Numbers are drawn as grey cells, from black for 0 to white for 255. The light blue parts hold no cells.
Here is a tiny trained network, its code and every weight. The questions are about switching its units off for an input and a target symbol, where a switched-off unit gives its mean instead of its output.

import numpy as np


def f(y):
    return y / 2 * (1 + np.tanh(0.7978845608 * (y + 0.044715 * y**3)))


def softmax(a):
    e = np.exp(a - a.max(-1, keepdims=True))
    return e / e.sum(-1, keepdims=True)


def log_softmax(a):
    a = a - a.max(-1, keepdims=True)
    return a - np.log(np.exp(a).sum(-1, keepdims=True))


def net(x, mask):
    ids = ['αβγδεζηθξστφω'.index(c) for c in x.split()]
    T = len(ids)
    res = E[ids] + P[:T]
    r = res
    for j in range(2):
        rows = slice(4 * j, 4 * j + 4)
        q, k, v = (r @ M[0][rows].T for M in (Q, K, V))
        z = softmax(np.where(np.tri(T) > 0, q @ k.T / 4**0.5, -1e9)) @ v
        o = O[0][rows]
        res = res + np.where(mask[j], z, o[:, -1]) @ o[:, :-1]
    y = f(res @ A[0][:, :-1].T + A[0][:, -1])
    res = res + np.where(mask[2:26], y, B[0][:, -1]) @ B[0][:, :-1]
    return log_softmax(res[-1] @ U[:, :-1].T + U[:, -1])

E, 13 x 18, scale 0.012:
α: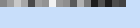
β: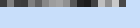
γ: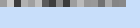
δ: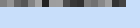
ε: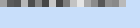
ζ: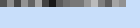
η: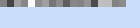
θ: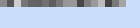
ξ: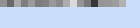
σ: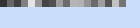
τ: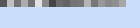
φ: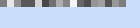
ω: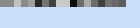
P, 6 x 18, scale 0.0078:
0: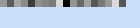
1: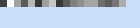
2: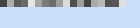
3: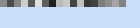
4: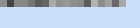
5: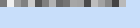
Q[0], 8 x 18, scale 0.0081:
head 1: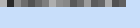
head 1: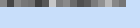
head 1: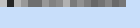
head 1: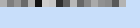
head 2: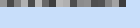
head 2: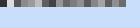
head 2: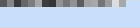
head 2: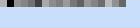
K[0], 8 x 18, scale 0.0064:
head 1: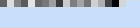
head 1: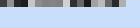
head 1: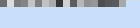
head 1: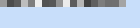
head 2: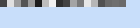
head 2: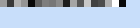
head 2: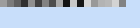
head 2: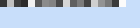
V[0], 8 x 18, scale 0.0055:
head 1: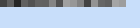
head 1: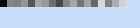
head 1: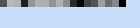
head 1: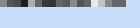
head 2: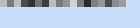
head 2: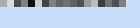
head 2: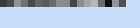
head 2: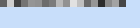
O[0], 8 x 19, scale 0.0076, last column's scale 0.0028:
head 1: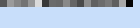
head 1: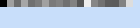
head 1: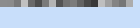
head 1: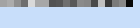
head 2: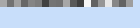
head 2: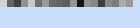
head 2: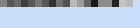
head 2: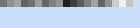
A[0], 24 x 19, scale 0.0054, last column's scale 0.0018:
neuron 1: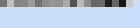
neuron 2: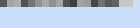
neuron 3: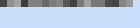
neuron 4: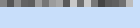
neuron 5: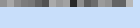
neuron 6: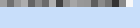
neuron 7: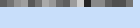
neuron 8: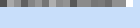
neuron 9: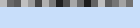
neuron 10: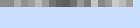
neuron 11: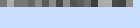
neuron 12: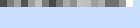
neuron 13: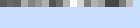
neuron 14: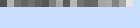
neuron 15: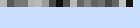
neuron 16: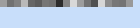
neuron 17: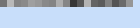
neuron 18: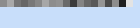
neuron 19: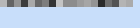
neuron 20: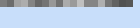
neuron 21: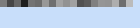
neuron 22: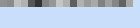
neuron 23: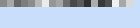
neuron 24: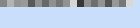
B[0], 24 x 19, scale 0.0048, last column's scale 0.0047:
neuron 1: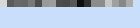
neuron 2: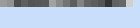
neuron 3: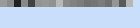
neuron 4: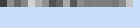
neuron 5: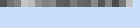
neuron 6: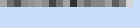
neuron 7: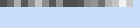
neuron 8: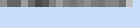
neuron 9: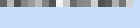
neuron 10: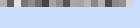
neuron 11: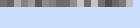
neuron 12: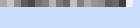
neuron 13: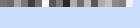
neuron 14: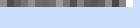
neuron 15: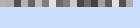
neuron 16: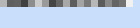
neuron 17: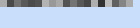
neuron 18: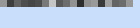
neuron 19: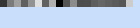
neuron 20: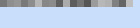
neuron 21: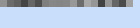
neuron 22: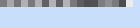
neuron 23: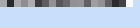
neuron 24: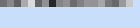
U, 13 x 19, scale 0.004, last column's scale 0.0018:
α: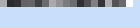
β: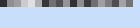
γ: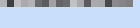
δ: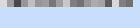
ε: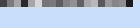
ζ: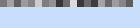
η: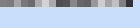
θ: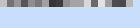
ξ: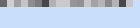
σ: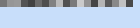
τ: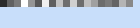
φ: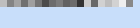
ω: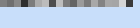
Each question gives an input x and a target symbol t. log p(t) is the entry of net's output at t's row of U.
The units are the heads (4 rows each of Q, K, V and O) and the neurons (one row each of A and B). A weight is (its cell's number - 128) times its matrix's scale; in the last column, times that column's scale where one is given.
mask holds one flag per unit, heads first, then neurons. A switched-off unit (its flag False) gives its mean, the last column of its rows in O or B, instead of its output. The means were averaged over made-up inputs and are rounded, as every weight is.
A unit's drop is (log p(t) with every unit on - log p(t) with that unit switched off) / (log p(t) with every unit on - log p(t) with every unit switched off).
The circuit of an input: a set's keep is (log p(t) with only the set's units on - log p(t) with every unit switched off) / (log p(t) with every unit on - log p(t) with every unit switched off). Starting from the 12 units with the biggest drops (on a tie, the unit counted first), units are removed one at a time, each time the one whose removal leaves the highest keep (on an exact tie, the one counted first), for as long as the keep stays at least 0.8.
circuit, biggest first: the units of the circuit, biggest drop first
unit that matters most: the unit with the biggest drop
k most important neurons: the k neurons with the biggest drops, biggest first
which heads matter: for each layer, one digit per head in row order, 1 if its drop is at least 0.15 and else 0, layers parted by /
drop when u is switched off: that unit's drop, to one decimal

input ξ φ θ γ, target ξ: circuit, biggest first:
(head 2; head 1; neuron 22)
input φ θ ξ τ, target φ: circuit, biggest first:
(head 2)
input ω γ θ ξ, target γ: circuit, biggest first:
(head 2; neuron 23; head 1; neuron 10)
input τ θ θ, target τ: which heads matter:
11
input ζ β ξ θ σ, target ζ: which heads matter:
11
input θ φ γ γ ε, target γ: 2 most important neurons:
(neuron 23; neuron 10)
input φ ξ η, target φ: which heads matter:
01
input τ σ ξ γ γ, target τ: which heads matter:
11
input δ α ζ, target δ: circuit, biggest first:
(head 1; neuron 9; head 2)
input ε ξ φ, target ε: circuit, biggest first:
(head 1; neuron 19)
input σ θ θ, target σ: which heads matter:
01
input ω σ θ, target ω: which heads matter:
11
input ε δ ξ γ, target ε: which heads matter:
10
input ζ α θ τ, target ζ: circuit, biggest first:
(head 2; neuron 15; head 1)
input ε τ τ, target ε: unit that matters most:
head 1
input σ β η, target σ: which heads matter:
01
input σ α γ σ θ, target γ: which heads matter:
11
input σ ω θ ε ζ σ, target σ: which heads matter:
01
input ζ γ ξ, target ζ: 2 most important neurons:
(neuron 15; neuron 19)
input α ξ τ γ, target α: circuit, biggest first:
(head 1)
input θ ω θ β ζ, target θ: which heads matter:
01
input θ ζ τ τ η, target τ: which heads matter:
11
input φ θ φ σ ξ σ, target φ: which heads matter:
01
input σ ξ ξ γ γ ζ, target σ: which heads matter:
01
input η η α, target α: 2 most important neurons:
(neuron 1; neuron 18)
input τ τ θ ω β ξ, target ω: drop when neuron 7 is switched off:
0.2
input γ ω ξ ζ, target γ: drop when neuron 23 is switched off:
0.4
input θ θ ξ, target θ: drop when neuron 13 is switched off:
0.1
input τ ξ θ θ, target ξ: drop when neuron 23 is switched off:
0.0
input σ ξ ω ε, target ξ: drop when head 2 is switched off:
0.8
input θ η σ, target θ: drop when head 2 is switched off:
0.7
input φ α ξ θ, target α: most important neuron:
(neuron 21)
